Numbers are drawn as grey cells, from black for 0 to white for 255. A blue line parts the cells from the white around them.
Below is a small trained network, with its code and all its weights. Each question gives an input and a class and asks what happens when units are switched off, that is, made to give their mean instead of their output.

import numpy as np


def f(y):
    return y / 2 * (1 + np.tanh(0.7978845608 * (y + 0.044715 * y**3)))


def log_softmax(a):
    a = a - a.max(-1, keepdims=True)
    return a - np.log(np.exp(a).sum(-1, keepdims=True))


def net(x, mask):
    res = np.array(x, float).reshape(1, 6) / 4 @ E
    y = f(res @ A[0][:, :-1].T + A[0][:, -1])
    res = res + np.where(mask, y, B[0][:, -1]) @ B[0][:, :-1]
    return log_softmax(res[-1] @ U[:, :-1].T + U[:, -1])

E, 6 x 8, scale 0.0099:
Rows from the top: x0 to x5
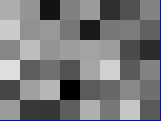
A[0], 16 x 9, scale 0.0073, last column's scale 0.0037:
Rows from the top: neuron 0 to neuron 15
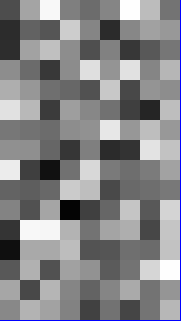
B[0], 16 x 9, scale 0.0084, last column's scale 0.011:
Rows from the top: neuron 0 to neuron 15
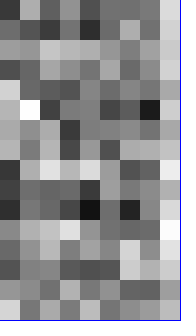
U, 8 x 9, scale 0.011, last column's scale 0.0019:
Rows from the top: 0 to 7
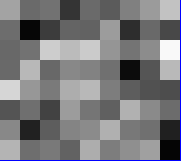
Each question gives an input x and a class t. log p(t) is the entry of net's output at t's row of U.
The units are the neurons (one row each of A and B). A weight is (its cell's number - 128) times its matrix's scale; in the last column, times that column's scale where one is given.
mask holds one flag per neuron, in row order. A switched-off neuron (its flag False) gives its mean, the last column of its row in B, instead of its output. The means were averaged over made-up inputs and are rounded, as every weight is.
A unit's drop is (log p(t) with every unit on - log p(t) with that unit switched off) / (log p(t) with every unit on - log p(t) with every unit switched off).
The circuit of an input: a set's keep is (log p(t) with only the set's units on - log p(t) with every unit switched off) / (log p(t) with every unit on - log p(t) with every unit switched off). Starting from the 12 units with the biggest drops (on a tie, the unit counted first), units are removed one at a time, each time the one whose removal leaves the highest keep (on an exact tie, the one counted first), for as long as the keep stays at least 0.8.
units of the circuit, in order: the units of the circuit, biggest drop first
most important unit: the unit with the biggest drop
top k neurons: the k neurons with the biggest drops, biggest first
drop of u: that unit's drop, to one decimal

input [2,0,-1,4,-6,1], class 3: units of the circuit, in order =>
(neuron 5; neuron 15)
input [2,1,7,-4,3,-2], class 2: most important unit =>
neuron 12
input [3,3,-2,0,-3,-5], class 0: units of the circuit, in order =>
(neuron 11; neuron 8)
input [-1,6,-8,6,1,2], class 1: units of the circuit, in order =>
(neuron 10; neuron 12)
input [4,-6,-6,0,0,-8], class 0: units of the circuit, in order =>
(neuron 7; neuron 8)
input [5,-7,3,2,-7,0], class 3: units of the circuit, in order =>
(neuron 5; neuron 9)
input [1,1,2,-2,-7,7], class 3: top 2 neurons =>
(neuron 5; neuron 12)
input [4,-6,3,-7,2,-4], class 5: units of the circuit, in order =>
(neuron 1; neuron 13)
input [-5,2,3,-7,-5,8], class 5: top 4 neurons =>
(neuron 8; neuron 2; neuron 1; neuron 15)
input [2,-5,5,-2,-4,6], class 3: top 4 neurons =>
(neuron 5; neuron 8; neuron 12; neuron 9)
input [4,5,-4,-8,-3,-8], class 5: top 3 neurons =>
(neuron 1; neuron 8; neuron 13)
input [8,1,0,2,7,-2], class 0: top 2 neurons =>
(neuron 7; neuron 11)
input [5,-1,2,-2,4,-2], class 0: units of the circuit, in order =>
(neuron 8; neuron 7)
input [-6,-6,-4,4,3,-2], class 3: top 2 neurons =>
(neuron 0; neuron 12)
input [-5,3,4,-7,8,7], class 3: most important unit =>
neuron 10
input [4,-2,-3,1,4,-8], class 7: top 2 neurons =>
(neuron 8; neuron 10)
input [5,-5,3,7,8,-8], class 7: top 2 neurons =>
(neuron 7; neuron 8)
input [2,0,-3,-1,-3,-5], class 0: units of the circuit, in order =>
(neuron 8; neuron 11)
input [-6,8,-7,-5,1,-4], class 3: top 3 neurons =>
(neuron 10; neuron 0; neuron 8)
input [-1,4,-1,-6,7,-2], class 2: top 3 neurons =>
(neuron 12; neuron 2; neuron 5)
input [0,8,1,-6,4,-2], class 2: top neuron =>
(neuron 12)
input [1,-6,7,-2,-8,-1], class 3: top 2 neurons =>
(neuron 5; neuron 9)
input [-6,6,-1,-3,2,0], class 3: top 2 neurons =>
(neuron 10; neuron 0)
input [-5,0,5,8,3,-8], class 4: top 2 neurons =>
(neuron 4; neuron 8)
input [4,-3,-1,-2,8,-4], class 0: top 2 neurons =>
(neuron 8; neuron 7)
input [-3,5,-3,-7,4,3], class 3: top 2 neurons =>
(neuron 10; neuron 13)
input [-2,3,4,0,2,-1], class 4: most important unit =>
neuron 8
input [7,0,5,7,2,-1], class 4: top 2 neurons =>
(neuron 10; neuron 0)
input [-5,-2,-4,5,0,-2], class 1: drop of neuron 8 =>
0.2
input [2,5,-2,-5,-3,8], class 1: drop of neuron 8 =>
-0.1
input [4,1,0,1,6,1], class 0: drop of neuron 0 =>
0.1
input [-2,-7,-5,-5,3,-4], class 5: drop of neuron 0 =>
0.1
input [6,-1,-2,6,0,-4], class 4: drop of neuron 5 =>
0.2
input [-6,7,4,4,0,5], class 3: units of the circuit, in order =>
(neuron 10)
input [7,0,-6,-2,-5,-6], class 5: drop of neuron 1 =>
0.2
